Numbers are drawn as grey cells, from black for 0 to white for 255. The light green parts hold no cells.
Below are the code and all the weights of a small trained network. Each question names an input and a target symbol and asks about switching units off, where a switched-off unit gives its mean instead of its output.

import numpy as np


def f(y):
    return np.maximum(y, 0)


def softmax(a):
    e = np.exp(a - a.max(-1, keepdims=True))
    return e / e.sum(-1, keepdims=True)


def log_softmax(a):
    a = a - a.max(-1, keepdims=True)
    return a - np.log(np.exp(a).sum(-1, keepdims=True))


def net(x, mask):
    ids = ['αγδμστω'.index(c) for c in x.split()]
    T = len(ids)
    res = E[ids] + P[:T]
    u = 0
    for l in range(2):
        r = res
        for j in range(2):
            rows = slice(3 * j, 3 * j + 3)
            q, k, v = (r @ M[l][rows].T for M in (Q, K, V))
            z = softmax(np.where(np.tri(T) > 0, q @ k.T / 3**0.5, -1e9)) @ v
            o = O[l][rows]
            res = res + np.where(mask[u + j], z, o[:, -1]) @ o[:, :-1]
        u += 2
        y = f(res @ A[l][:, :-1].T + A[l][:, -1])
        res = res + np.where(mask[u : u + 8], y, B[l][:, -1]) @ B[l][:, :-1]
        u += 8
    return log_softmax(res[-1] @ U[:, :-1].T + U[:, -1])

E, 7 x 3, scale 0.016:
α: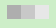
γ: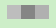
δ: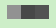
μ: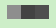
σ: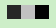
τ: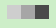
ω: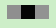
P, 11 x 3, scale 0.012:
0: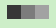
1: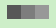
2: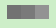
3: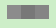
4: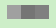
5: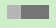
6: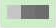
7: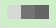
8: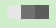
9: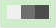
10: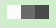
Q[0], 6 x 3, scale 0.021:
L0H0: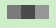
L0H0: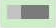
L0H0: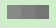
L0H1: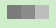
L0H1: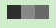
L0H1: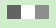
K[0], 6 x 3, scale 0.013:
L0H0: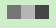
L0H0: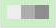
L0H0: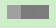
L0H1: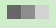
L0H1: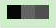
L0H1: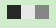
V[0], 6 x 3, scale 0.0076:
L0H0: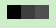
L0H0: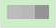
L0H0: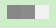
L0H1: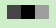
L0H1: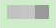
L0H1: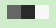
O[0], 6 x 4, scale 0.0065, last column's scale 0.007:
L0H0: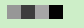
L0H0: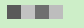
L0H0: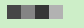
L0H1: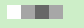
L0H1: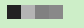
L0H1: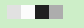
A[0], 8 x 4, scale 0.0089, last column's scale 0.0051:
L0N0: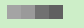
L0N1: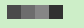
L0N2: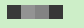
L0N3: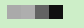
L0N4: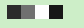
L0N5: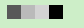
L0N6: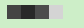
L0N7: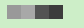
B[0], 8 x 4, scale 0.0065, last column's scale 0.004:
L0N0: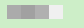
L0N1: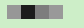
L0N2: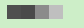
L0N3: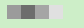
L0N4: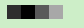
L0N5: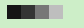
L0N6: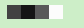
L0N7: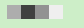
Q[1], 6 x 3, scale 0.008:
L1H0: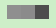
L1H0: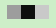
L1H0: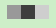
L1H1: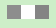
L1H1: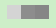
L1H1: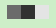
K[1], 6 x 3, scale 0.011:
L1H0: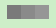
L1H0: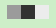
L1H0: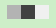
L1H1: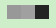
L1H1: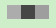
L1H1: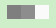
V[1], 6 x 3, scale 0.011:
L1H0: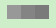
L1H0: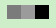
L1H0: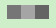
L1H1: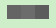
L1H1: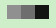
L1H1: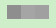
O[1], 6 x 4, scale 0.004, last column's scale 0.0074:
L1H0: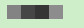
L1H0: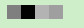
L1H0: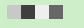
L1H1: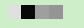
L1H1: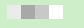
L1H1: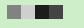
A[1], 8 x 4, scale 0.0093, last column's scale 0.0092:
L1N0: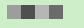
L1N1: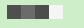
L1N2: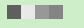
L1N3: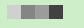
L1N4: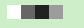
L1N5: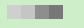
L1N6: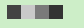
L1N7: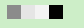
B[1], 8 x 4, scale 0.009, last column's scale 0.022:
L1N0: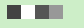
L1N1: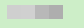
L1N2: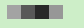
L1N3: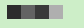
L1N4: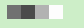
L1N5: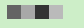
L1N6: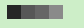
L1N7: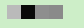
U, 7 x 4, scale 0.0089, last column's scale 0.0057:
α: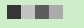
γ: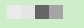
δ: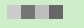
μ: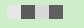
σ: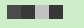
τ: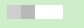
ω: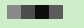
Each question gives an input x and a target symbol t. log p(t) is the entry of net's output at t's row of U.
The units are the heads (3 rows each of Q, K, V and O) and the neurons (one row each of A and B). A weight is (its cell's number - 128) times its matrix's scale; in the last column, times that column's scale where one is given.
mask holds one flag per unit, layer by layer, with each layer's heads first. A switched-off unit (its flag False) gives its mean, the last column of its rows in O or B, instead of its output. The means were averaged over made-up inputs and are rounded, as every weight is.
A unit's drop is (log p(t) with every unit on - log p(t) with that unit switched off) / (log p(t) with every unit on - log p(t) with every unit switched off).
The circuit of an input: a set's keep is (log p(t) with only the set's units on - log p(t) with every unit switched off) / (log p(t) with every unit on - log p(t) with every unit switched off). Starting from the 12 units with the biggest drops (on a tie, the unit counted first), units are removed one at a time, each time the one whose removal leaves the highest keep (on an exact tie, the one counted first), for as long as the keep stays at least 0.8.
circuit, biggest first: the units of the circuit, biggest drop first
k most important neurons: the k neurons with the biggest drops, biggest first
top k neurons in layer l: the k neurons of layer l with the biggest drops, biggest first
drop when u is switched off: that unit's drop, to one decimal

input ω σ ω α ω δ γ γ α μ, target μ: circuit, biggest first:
(L1N5; L1N3)
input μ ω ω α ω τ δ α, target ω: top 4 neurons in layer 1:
(L1N2; L1N4; L1N7; L1N6)
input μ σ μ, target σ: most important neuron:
(L1N1)
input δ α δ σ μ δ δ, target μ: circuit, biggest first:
(L1N5; L1N3)
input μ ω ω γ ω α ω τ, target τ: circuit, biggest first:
(L0H1; L1N1; L1N3; L1N5)
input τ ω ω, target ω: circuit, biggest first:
(L0H1; L1N1)
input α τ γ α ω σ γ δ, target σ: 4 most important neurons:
(L0N6; L1N1; L1N4; L1N3)
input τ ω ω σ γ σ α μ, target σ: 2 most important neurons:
(L0N6; L0N4)
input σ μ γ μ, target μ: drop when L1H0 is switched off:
0.2
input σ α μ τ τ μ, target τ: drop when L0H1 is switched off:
0.1
